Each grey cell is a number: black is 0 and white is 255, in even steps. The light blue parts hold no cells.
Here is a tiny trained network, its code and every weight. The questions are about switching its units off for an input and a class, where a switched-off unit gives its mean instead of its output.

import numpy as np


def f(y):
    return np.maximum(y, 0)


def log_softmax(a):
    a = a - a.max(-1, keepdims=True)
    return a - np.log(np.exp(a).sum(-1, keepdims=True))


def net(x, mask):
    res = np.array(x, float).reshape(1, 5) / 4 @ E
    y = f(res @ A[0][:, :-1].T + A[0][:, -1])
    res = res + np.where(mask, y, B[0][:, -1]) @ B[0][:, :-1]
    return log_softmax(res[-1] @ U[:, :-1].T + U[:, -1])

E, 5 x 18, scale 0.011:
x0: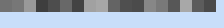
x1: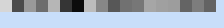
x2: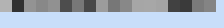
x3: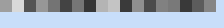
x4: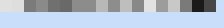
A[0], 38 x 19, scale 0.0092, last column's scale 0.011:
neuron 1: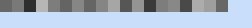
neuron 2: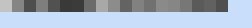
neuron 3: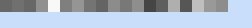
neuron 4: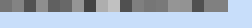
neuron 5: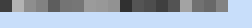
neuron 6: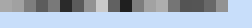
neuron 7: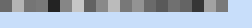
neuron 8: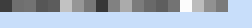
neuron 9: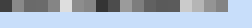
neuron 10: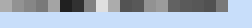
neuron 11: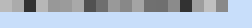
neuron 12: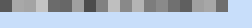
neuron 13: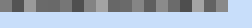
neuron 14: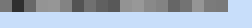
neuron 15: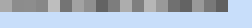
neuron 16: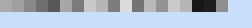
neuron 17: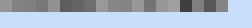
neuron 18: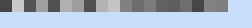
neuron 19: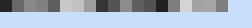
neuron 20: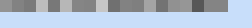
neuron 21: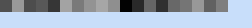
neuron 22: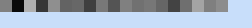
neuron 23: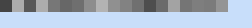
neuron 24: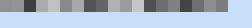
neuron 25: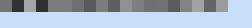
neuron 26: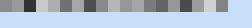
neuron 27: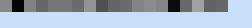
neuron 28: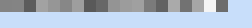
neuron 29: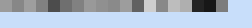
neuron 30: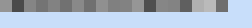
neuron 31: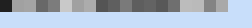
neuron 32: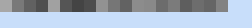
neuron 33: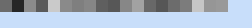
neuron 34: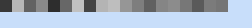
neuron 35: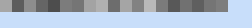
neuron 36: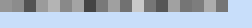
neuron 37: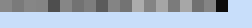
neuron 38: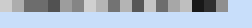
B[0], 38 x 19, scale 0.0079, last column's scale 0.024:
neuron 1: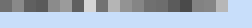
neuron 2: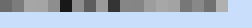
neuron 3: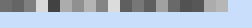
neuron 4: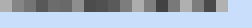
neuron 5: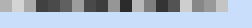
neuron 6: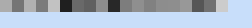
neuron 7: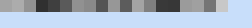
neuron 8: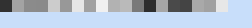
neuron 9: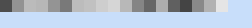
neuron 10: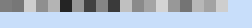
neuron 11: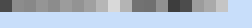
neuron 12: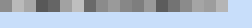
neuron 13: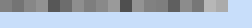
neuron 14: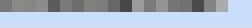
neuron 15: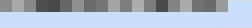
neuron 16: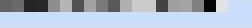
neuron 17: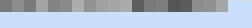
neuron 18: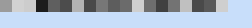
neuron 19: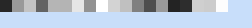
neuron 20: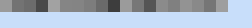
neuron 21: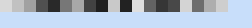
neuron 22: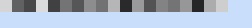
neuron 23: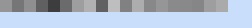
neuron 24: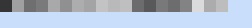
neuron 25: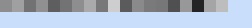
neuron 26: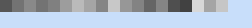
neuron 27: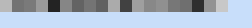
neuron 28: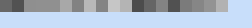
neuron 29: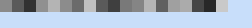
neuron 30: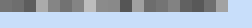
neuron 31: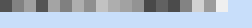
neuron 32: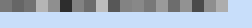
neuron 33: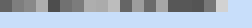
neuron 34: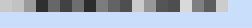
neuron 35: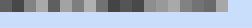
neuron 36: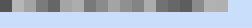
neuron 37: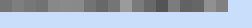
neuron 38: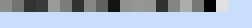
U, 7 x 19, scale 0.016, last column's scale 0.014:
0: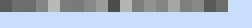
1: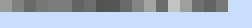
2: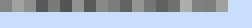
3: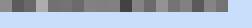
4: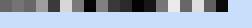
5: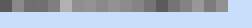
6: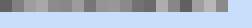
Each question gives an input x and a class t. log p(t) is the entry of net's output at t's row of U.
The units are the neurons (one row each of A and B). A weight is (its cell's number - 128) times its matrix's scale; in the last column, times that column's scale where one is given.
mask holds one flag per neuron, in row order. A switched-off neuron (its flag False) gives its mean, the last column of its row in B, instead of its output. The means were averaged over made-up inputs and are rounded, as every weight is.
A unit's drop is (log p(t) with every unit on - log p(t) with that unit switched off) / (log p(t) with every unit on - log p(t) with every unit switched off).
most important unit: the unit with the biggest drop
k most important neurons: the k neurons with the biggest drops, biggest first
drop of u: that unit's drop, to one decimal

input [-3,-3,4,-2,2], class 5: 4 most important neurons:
[neuron 10; neuron 9; neuron 19; neuron 8]
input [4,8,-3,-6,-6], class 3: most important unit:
neuron 22
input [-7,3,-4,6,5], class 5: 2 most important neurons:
[neuron 11; neuron 26]
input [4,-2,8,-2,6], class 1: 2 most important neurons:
[neuron 19; neuron 8]
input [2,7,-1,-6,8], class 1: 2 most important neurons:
[neuron 19; neuron 8]
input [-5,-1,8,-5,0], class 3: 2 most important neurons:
[neuron 19; neuron 8]
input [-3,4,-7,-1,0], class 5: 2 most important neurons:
[neuron 10; neuron 6]
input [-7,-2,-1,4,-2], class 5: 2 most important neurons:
[neuron 10; neuron 1]
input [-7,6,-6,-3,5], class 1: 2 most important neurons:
[neuron 19; neuron 8]
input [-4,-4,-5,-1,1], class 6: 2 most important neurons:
[neuron 38; neuron 16]
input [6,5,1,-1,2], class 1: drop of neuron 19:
0.1
